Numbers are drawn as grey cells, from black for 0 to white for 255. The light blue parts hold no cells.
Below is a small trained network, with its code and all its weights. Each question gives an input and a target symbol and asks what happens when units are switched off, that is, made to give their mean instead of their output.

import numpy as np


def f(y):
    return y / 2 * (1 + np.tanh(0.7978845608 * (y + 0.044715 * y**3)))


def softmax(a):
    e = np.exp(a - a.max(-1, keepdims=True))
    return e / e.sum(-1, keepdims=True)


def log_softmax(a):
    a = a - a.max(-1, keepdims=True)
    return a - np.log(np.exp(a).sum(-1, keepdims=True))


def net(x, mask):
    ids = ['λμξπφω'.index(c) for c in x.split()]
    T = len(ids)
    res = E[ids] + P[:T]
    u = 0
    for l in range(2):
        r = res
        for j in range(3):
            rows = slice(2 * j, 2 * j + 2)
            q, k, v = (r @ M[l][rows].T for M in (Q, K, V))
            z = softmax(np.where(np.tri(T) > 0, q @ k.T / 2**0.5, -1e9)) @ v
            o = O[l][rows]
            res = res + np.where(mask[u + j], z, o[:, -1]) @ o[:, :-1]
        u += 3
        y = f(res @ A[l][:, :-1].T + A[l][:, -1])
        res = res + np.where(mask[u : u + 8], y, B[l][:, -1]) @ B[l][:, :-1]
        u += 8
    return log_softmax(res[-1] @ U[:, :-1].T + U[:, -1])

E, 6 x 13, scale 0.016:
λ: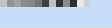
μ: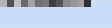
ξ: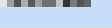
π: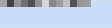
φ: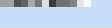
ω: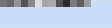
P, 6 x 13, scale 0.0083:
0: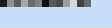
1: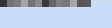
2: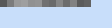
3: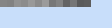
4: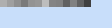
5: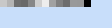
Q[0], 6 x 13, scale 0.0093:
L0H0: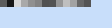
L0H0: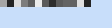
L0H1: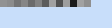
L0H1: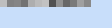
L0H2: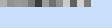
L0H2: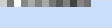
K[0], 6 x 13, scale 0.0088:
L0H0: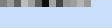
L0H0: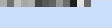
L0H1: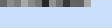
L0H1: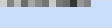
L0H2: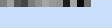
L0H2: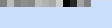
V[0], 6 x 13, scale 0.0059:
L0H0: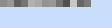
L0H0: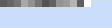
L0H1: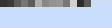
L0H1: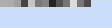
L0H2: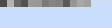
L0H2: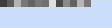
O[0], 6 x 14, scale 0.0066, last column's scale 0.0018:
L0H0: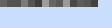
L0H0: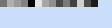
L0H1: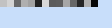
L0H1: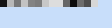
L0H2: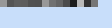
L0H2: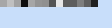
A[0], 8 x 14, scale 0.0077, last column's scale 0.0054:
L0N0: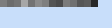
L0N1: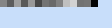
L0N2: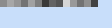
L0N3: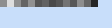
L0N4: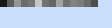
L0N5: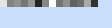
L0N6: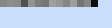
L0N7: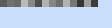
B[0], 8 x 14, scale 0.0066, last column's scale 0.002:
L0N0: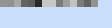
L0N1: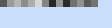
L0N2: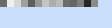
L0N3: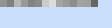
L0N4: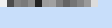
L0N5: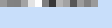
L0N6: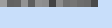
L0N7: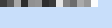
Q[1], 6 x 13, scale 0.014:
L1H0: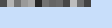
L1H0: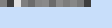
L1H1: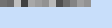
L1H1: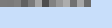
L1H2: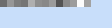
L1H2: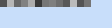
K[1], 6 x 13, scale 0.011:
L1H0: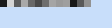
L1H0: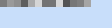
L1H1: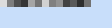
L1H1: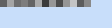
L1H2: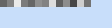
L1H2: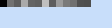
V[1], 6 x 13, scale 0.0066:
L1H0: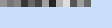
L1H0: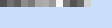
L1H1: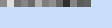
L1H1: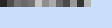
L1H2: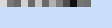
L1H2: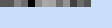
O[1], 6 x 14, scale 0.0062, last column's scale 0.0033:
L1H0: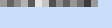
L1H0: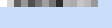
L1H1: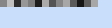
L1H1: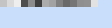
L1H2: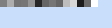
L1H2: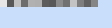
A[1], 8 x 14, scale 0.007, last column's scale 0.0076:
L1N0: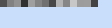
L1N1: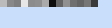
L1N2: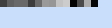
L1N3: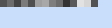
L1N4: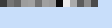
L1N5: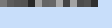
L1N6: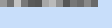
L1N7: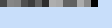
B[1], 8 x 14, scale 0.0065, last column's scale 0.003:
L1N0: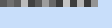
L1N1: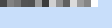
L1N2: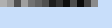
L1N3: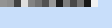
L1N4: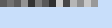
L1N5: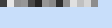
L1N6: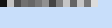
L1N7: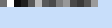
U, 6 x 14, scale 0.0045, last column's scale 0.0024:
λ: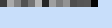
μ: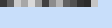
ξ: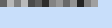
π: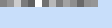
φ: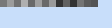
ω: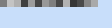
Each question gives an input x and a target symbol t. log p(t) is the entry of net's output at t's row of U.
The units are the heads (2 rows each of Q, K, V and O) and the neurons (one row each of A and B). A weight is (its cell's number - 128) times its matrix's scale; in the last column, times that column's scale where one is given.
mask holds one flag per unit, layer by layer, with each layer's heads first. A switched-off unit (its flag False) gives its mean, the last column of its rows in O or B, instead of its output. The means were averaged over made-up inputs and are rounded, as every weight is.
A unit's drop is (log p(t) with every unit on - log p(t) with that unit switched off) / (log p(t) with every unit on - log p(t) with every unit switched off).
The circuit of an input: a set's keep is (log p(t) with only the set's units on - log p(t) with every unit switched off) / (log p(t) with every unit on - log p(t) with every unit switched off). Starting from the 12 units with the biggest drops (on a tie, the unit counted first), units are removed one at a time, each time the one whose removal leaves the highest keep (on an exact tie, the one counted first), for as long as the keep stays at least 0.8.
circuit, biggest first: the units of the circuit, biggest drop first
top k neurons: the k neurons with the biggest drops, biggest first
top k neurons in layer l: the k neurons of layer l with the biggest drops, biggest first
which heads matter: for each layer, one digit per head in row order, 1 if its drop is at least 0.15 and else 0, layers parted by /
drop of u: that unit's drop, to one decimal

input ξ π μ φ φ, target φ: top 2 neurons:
L1N3, L0N1
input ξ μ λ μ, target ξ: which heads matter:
001 / 001
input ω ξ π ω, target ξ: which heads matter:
011 / 010
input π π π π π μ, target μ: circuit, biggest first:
L0H0, L0N1
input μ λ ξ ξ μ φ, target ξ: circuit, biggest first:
L0H2, L1N4, L1H1
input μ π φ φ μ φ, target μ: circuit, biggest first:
L1H0
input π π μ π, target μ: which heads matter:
000 / 100
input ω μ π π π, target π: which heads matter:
010 / 100
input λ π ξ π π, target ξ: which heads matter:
001 / 011
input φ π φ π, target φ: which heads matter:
100 / 001
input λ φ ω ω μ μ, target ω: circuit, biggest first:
L1H1, L1H0
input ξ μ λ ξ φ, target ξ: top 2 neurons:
L1N4, L0N5
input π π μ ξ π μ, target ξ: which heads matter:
001 / 110
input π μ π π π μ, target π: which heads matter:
000 / 100
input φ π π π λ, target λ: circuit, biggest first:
L0H1, L1N7, L1H0
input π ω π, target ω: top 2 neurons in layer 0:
L0N4, L0N2
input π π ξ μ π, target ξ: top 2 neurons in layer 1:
L1N4, L1N2
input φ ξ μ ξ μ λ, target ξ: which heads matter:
001 / 001
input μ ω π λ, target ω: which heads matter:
000 / 011
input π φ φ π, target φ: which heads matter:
000 / 001
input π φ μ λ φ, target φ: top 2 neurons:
L1N3, L1N0
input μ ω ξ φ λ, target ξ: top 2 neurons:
L1N4, L0N7
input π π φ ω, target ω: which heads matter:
000 / 010
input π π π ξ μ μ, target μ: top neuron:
L0N7
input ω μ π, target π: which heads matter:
110 / 100
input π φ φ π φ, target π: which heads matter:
100 / 101
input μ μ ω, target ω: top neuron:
L1N6
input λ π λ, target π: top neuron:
L0N2
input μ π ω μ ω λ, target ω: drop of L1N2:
0.0
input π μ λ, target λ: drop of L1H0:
0.3
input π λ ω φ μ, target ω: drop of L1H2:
0.1
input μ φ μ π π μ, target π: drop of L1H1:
0.2
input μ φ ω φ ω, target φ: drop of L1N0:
0.0
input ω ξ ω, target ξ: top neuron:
L1N4
